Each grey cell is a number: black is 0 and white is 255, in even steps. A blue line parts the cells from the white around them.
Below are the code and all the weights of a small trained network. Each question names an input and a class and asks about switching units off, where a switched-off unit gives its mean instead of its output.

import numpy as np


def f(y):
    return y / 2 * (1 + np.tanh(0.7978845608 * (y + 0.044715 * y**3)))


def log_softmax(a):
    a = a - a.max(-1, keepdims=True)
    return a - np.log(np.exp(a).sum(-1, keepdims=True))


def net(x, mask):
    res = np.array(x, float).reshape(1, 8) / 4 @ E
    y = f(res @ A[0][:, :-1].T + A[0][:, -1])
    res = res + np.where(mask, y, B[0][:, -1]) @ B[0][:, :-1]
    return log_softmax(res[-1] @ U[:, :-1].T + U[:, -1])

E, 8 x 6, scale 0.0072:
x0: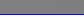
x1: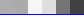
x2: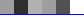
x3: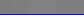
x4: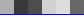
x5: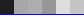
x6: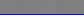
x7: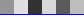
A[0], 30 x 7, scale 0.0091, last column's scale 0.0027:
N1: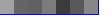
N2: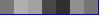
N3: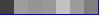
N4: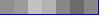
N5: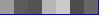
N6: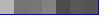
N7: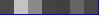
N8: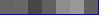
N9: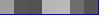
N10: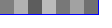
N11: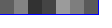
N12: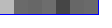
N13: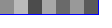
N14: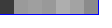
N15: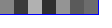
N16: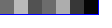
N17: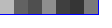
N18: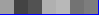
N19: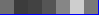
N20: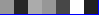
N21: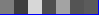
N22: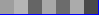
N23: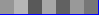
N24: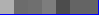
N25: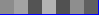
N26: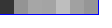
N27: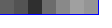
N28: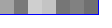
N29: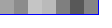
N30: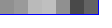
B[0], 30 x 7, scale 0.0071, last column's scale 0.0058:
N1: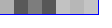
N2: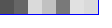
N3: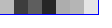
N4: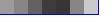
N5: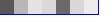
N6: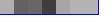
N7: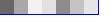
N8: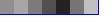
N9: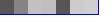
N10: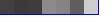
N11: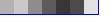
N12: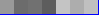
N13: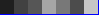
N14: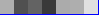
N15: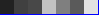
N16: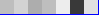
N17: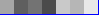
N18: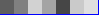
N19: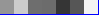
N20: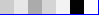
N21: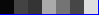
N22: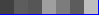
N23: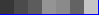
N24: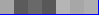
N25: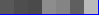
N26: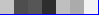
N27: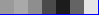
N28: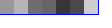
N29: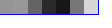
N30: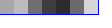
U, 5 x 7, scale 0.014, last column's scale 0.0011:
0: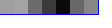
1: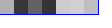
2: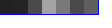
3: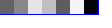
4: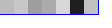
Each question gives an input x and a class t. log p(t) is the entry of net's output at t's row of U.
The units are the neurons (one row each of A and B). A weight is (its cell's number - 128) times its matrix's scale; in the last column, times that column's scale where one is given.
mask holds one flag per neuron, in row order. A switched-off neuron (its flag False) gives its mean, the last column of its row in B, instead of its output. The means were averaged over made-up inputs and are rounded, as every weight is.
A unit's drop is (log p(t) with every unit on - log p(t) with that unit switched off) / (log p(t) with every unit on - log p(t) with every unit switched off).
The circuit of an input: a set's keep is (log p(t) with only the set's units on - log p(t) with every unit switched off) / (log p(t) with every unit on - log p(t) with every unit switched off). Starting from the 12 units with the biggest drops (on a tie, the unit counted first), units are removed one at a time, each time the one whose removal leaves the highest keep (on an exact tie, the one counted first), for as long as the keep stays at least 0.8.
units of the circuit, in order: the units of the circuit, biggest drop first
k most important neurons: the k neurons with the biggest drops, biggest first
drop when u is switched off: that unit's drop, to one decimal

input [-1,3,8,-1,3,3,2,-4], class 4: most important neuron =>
(N20)
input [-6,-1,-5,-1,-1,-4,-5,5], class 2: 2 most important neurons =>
(N20; N13)
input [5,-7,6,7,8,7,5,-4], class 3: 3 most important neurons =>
(N18; N9; N5)
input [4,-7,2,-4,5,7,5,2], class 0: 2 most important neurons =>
(N19; N27)
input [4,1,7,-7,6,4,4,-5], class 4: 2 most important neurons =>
(N20; N2)
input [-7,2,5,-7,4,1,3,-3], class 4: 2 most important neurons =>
(N20; N2)
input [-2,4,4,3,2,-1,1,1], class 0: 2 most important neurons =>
(N16; N29)
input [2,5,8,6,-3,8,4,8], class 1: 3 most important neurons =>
(N26; N14; N3)
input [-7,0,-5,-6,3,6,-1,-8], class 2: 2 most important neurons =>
(N21; N15)
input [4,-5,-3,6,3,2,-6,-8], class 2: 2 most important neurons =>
(N15; N21)
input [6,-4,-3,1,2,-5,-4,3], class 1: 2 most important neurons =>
(N17; N1)
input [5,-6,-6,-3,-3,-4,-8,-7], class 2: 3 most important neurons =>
(N15; N21; N20)
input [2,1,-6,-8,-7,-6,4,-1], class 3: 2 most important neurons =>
(N7; N2)
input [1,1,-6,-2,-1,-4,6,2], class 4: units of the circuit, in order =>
(N16)
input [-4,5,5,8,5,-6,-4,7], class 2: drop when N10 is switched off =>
0.2
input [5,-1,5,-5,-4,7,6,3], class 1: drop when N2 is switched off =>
0.0
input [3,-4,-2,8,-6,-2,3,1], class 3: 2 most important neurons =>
(N7; N2)
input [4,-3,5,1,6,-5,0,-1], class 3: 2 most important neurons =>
(N18; N9)
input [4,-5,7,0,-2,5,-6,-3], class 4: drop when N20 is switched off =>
0.9
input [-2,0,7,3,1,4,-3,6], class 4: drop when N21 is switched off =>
0.1
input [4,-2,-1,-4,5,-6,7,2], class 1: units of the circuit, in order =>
(N17)
